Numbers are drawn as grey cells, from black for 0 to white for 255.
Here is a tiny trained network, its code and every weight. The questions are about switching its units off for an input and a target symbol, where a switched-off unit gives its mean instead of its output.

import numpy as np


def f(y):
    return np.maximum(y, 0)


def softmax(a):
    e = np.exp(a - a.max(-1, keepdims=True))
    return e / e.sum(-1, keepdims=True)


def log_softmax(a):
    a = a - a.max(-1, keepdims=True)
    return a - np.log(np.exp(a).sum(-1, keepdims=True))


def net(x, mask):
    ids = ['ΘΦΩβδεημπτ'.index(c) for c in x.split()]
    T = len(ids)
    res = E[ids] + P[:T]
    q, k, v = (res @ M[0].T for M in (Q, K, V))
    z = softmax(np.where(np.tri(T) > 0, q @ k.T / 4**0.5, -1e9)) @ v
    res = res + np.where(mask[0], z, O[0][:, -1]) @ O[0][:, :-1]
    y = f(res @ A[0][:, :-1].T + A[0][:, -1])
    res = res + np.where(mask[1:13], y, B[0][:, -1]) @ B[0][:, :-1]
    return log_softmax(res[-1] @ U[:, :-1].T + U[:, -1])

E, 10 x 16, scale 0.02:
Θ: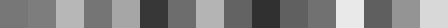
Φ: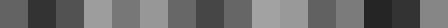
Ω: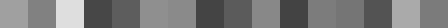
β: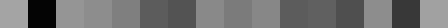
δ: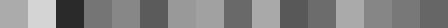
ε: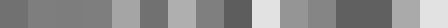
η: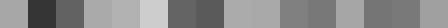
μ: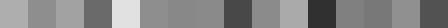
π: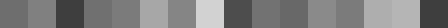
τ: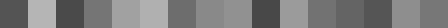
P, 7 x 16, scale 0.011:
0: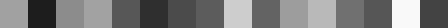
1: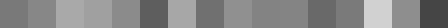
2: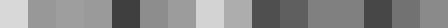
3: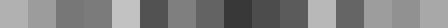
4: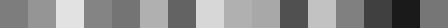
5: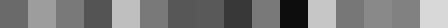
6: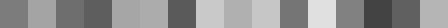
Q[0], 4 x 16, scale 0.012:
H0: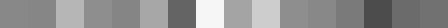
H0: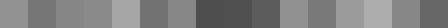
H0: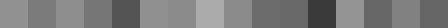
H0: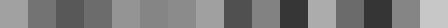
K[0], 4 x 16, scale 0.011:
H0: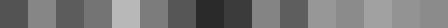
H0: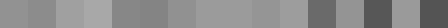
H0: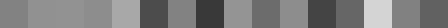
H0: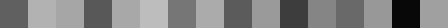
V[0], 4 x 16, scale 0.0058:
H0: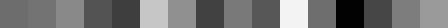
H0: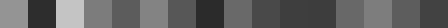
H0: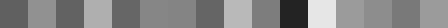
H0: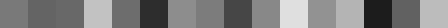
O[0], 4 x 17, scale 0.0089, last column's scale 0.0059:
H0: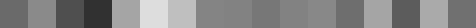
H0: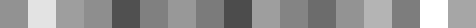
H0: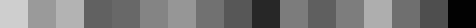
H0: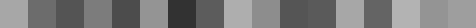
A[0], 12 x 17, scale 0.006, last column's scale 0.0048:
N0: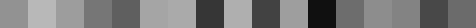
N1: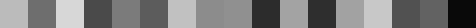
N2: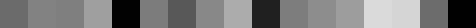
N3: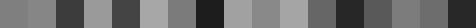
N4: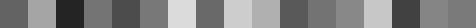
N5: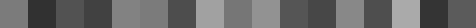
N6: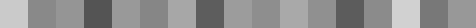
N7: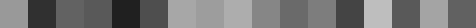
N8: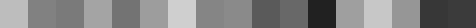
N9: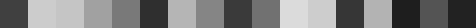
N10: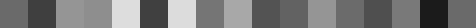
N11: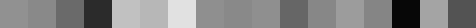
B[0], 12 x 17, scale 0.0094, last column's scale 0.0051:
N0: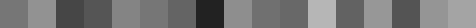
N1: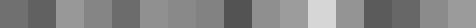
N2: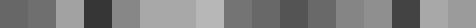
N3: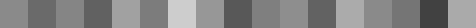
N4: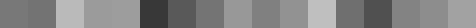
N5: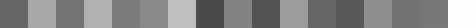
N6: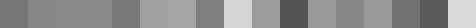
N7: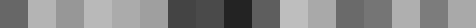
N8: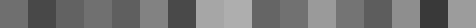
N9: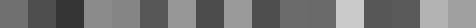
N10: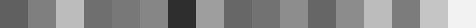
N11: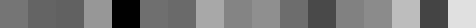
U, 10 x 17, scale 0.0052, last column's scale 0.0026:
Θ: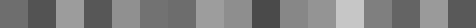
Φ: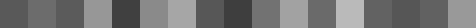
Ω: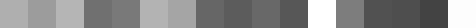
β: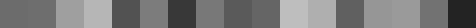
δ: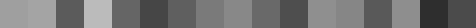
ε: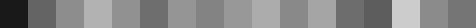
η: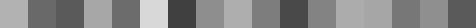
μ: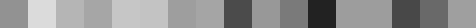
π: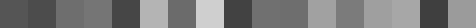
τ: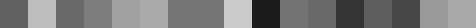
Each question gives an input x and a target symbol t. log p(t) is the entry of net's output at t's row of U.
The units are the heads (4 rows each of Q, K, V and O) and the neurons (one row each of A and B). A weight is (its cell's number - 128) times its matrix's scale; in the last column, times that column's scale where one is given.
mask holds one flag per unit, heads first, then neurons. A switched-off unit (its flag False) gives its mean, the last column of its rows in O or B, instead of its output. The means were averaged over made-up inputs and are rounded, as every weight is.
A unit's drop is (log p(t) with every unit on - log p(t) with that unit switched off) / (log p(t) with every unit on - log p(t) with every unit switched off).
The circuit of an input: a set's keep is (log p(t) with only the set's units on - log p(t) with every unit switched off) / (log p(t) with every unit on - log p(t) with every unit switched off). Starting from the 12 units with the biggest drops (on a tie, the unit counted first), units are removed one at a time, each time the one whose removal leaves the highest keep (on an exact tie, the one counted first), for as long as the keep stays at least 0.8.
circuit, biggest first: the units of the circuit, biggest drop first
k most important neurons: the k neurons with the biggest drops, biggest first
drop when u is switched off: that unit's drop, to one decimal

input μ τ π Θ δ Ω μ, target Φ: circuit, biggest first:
[H0; N9; N11]
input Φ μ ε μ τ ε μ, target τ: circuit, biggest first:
[H0; N5]
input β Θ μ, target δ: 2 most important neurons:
[N8; N10]
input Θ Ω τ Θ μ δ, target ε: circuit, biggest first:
[H0; N4]
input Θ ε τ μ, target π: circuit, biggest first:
[H0; N11; N8]
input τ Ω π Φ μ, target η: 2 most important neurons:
[N11; N5]
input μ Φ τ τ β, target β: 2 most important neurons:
[N7; N10]
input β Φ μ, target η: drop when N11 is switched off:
0.1
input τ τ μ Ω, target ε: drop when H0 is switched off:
1.1
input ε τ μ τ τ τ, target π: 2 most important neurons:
[N11; N5]
